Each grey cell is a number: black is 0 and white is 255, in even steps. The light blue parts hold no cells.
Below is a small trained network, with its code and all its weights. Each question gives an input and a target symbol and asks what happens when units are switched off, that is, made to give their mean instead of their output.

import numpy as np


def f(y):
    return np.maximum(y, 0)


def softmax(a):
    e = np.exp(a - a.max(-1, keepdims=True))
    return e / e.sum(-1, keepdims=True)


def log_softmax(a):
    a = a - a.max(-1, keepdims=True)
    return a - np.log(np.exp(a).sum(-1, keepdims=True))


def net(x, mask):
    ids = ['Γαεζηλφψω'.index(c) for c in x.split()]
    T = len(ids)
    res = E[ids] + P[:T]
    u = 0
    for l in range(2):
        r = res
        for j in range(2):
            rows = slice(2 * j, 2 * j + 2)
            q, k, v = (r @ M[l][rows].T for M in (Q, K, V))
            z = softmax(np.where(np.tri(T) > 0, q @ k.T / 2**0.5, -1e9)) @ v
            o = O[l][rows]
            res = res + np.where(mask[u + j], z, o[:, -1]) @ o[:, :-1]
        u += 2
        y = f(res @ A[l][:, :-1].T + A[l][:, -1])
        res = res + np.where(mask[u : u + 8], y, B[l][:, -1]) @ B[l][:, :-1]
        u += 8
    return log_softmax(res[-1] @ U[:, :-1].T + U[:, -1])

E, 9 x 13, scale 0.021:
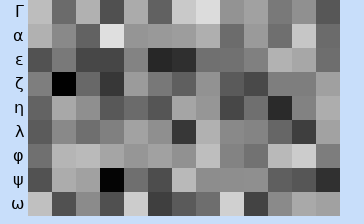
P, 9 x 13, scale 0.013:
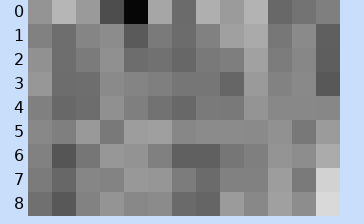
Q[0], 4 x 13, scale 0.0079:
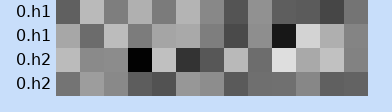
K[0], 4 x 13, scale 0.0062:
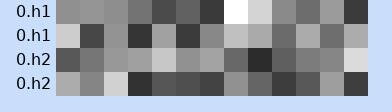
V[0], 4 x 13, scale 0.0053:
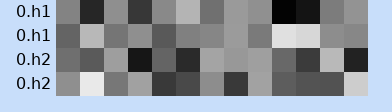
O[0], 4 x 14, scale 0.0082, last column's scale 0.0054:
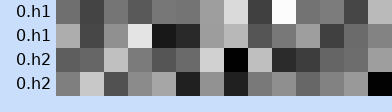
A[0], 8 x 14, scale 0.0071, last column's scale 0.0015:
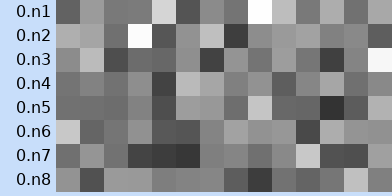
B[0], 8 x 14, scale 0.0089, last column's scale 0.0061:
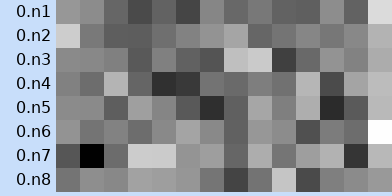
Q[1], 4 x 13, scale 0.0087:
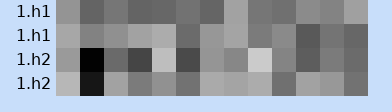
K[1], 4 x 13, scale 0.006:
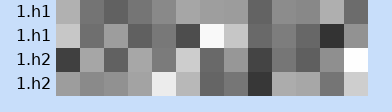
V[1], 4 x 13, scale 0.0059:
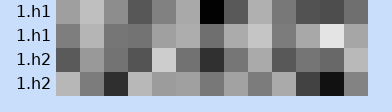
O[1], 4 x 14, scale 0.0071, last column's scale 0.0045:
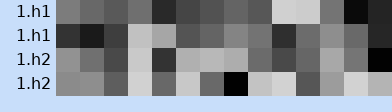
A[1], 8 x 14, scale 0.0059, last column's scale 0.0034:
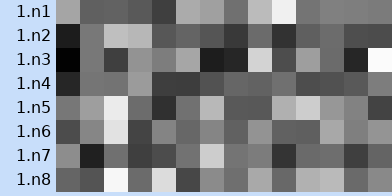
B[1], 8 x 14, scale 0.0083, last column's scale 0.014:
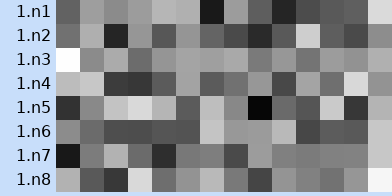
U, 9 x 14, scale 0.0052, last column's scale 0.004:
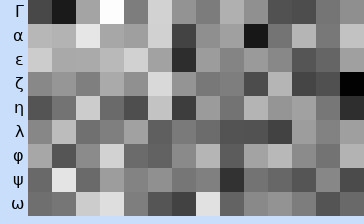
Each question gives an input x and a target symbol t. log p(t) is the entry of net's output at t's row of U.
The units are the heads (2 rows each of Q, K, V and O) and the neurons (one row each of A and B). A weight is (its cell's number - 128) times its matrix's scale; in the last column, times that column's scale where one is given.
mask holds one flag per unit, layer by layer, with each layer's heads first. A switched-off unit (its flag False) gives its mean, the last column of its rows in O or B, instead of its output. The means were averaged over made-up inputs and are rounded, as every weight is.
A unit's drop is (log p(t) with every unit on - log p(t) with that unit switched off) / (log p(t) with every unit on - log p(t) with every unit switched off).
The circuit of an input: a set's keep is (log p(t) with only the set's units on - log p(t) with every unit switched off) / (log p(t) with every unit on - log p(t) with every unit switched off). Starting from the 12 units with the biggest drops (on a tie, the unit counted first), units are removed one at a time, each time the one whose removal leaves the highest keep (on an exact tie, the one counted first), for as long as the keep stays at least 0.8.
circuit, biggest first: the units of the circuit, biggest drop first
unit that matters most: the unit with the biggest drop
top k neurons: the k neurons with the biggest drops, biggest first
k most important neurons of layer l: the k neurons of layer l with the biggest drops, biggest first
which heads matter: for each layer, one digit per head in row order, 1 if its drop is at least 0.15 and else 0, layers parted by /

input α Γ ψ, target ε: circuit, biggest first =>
0.n5, 1.n3, 1.h2
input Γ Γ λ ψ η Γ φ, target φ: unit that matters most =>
1.n1
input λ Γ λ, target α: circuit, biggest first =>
1.n8, 0.n3, 1.n6
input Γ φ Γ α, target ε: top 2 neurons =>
0.n2, 1.n7
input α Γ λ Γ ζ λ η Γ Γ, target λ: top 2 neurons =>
0.n1, 0.n7
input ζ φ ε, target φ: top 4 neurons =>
1.n8, 0.n7, 1.n3, 1.n1
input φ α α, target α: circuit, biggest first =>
1.n8, 0.h1
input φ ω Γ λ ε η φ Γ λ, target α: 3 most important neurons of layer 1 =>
1.n8, 1.n6, 1.n3
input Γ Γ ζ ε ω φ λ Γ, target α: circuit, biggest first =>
1.h2, 1.n8, 1.n6
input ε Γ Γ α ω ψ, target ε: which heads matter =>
00 / 11
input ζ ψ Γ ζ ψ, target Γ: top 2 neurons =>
0.n7, 1.n7
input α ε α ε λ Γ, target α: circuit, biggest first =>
1.h2, 1.n8, 1.n1
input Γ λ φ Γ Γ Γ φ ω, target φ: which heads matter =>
01 / 01
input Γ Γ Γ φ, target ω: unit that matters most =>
1.n5
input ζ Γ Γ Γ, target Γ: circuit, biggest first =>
0.h2, 1.n7
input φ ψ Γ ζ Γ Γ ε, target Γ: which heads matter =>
11 / 10
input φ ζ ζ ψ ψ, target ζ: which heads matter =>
11 / 00
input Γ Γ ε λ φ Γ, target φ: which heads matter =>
01 / 01
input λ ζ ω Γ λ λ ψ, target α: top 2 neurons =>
1.n3, 1.n4
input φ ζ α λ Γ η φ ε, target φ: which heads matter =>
00 / 00
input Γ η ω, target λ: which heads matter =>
01 / 00
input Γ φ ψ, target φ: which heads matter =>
00 / 11
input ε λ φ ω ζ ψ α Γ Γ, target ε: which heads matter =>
01 / 01
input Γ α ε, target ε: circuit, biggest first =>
1.n3, 1.h2
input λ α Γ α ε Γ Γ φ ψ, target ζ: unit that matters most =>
1.n2
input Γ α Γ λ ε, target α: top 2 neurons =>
1.n3, 1.n8
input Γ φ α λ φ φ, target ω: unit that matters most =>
0.h2
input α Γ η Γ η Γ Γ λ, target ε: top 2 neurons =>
1.n7, 0.n7
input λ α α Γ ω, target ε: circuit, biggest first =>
1.h2, 0.n3, 1.n7
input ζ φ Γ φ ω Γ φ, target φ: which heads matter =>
00 / 01
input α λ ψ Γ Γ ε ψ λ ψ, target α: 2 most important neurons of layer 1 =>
1.n3, 1.n8
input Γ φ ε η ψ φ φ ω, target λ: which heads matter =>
10 / 00
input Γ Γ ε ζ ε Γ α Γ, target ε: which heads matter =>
01 / 01
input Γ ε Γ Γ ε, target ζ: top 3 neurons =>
1.n2, 1.n4, 0.n7
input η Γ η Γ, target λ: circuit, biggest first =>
0.h2, 0.n1
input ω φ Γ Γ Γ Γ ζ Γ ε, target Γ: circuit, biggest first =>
0.n7
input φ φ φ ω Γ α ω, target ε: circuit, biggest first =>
1.h2, 0.h2
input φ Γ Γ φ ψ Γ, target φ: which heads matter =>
00 / 01
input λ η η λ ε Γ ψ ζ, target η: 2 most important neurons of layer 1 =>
1.n8, 1.n5
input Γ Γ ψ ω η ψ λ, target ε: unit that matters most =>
0.h2
